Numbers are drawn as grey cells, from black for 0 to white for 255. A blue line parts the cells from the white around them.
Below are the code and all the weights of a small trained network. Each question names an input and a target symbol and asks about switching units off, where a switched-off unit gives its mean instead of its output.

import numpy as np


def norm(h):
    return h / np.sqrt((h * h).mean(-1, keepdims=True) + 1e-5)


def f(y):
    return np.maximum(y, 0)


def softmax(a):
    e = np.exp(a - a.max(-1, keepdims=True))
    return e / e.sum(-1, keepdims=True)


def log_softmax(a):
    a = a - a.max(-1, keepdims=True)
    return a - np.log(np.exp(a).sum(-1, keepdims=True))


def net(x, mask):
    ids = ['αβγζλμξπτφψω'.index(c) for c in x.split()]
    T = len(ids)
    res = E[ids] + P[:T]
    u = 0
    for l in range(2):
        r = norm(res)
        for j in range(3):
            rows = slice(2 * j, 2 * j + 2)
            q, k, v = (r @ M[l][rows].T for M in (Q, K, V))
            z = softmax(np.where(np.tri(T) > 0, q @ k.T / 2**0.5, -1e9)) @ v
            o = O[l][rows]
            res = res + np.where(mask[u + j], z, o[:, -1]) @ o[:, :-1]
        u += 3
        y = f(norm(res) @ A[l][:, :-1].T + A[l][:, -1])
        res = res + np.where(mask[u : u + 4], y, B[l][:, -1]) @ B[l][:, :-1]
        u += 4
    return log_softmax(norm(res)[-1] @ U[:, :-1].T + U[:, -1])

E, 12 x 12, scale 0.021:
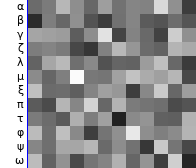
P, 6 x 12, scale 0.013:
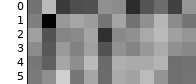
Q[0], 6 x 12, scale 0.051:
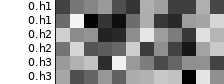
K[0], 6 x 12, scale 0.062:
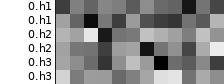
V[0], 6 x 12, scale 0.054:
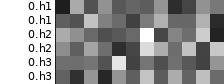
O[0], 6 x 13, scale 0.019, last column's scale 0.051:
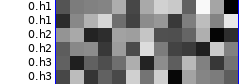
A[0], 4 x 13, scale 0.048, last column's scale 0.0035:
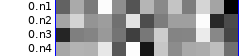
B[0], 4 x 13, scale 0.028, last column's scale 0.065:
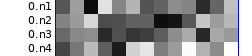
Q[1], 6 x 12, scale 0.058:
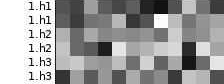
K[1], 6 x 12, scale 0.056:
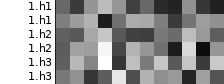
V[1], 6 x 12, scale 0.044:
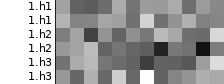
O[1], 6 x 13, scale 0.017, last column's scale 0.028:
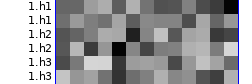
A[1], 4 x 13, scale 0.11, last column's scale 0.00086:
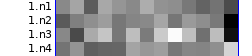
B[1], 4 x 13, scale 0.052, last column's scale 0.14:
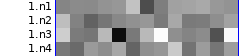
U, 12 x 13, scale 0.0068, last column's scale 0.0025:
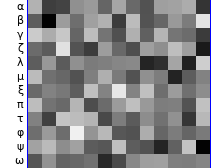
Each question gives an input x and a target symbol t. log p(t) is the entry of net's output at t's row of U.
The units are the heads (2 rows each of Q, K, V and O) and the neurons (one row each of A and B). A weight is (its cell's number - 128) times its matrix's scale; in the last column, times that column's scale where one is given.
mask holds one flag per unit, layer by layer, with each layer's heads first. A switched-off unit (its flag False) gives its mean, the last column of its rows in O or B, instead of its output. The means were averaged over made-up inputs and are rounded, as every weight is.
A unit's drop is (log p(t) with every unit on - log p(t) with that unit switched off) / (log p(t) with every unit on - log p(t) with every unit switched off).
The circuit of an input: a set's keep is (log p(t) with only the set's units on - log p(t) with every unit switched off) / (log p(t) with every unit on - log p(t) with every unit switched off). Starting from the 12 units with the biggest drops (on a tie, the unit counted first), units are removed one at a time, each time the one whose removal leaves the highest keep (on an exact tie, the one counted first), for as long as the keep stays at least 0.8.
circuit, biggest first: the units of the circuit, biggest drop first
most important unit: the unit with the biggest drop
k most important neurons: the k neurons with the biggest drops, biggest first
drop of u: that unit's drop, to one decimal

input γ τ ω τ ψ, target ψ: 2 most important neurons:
0.n4; 1.n3
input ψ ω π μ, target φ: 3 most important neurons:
1.n3; 1.n1; 0.n4
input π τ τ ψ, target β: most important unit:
0.h3
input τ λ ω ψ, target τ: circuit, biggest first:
0.h3; 1.n3; 0.h1; 0.n4
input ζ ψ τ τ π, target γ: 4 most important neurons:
1.n3; 0.n4; 0.n2; 0.n1
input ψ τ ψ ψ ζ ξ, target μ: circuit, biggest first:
1.n3; 0.h1
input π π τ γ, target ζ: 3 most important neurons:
0.n2; 1.n3; 0.n4
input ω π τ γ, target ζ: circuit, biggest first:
0.n2; 0.h2; 1.n3
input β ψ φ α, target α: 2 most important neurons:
1.n3; 0.n3
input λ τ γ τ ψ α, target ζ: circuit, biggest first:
1.n3; 0.h2
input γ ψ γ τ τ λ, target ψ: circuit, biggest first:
0.h2; 0.n4; 1.n3; 1.n1
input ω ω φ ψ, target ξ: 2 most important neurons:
1.n3; 1.n4
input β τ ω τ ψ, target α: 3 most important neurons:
1.n3; 0.n3; 0.n4
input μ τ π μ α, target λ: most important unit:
0.h2
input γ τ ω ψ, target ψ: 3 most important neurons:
1.n3; 0.n4; 0.n1
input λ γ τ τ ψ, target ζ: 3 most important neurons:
1.n3; 0.n4; 0.n1
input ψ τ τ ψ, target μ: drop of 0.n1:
0.1
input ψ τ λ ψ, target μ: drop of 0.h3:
0.2
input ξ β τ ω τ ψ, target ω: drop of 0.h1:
0.8
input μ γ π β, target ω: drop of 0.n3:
0.5
